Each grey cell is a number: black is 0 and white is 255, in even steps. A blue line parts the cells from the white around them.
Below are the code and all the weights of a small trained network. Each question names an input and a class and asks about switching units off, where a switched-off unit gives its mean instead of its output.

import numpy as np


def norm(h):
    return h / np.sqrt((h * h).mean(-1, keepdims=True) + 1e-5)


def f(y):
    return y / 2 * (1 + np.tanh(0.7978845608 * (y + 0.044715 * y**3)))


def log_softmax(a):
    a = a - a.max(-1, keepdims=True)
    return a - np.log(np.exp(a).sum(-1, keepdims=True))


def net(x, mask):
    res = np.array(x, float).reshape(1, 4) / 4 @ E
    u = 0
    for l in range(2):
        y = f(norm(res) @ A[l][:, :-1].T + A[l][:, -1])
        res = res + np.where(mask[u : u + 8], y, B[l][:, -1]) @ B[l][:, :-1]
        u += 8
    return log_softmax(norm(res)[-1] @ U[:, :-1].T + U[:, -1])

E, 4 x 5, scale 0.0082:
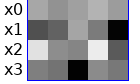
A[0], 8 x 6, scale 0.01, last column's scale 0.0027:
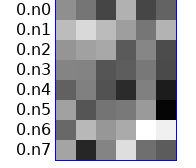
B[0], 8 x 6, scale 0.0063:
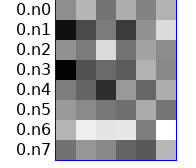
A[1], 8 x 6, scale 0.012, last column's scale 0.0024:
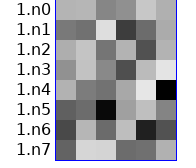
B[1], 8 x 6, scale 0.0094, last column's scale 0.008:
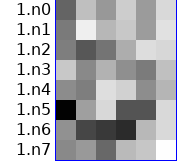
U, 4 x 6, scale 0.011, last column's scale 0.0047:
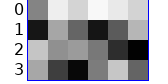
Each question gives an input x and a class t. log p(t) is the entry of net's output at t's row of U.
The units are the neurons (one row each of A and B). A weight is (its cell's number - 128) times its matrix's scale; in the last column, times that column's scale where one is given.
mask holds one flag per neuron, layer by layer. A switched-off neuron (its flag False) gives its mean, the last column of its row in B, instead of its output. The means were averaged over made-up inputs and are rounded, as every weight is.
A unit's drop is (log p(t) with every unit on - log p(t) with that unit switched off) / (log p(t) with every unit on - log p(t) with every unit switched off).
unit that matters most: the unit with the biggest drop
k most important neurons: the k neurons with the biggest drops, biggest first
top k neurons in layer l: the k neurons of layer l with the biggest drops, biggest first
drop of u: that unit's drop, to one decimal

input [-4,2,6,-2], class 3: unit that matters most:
1.n6
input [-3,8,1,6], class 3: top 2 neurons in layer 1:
(1.n6, 1.n5)
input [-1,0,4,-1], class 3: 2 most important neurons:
(1.n6, 0.n0)
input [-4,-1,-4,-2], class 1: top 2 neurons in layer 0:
(0.n4, 0.n6)
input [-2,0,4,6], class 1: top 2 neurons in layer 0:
(0.n6, 0.n3)
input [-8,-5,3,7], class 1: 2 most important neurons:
(1.n5, 0.n6)
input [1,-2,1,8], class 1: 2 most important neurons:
(1.n5, 0.n6)
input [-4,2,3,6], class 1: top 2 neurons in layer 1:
(1.n5, 1.n7)
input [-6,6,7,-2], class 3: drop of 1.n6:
0.4
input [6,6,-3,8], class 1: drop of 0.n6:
0.2
